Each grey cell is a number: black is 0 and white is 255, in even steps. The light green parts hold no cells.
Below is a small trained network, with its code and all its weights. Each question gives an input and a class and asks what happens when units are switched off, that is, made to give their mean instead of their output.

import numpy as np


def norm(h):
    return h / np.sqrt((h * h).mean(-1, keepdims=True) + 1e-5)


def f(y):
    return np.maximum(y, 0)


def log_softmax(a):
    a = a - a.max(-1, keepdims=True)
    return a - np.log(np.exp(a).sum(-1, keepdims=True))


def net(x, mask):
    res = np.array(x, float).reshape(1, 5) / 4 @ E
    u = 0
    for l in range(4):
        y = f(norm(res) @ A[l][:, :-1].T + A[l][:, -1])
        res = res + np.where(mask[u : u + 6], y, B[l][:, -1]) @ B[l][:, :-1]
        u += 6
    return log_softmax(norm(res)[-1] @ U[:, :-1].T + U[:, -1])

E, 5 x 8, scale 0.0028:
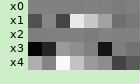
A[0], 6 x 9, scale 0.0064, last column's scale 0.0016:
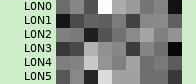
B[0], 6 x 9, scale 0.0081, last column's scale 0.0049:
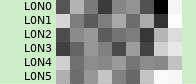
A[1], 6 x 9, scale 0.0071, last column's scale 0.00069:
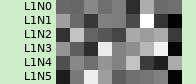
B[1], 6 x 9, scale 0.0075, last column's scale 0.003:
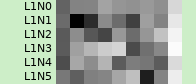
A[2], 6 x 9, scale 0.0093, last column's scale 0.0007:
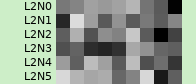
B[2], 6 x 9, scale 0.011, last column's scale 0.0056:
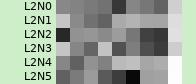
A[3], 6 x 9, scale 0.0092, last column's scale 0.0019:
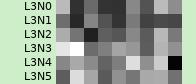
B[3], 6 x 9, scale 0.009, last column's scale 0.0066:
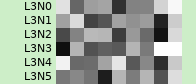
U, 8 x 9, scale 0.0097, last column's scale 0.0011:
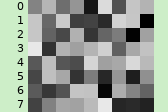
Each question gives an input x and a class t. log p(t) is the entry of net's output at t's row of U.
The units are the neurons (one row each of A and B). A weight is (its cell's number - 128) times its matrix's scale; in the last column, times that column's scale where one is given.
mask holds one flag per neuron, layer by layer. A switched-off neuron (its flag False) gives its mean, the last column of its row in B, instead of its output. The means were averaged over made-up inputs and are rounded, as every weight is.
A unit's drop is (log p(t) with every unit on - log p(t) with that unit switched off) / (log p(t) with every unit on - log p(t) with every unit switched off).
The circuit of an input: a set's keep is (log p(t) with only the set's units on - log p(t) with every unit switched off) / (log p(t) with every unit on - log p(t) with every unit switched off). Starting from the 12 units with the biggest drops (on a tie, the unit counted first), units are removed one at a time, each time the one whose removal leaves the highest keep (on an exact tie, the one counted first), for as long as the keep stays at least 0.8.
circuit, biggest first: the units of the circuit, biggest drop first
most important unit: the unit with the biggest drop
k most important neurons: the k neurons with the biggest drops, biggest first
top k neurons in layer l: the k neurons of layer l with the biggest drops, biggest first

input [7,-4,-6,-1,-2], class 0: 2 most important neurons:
(L0N5; L3N3)
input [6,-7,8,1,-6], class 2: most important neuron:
(L0N1)
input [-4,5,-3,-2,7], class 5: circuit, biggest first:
(L0N0; L2N5; L0N3)
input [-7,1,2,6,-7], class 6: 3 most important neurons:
(L0N0; L1N3; L0N1)
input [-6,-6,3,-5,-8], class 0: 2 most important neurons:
(L3N3; L2N3)
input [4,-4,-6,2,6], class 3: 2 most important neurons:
(L0N0; L0N1)
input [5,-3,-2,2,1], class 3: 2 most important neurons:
(L0N3; L0N0)
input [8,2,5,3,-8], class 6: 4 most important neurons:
(L0N0; L0N1; L1N3; L1N1)
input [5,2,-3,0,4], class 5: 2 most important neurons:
(L0N0; L2N2)
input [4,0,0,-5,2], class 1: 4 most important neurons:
(L0N0; L0N3; L0N5; L0N2)
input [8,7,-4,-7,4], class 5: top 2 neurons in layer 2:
(L2N5; L2N2)
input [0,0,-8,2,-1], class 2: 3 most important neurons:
(L0N5; L0N1; L0N0)
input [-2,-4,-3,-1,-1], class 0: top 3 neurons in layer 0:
(L0N5; L0N1; L0N0)
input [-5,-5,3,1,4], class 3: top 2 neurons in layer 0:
(L0N1; L0N0)
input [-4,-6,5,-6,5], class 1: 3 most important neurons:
(L0N0; L2N5; L0N3)
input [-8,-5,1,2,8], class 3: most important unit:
L0N1
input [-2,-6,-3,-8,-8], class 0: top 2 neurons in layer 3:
(L3N3; L3N2)
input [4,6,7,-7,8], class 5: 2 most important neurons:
(L2N5; L0N0)
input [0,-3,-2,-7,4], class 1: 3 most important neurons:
(L0N0; L2N5; L0N3)
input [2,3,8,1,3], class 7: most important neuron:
(L0N1)
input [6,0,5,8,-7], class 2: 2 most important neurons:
(L0N5; L0N1)
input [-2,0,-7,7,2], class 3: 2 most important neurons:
(L0N0; L0N3)
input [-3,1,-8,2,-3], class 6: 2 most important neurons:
(L0N0; L0N1)
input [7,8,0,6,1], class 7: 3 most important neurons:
(L0N3; L0N0; L0N4)
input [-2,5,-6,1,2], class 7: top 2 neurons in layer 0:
(L0N1; L0N0)
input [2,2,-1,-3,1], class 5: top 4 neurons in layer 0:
(L0N3; L0N0; L0N1; L0N2)
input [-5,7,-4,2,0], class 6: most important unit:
L0N2
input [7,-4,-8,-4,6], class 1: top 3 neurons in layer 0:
(L0N0; L0N3; L0N2)
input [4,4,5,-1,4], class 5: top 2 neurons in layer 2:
(L2N2; L2N5)
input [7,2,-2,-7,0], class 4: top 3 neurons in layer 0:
(L0N1; L0N4; L0N0)
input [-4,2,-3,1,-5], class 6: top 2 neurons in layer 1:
(L1N1; L1N3)
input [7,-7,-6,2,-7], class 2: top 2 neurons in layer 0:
(L0N1; L0N3)
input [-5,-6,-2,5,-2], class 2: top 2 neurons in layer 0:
(L0N5; L0N1)
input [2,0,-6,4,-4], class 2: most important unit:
L0N5
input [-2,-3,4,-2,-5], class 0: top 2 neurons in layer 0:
(L0N5; L0N2)
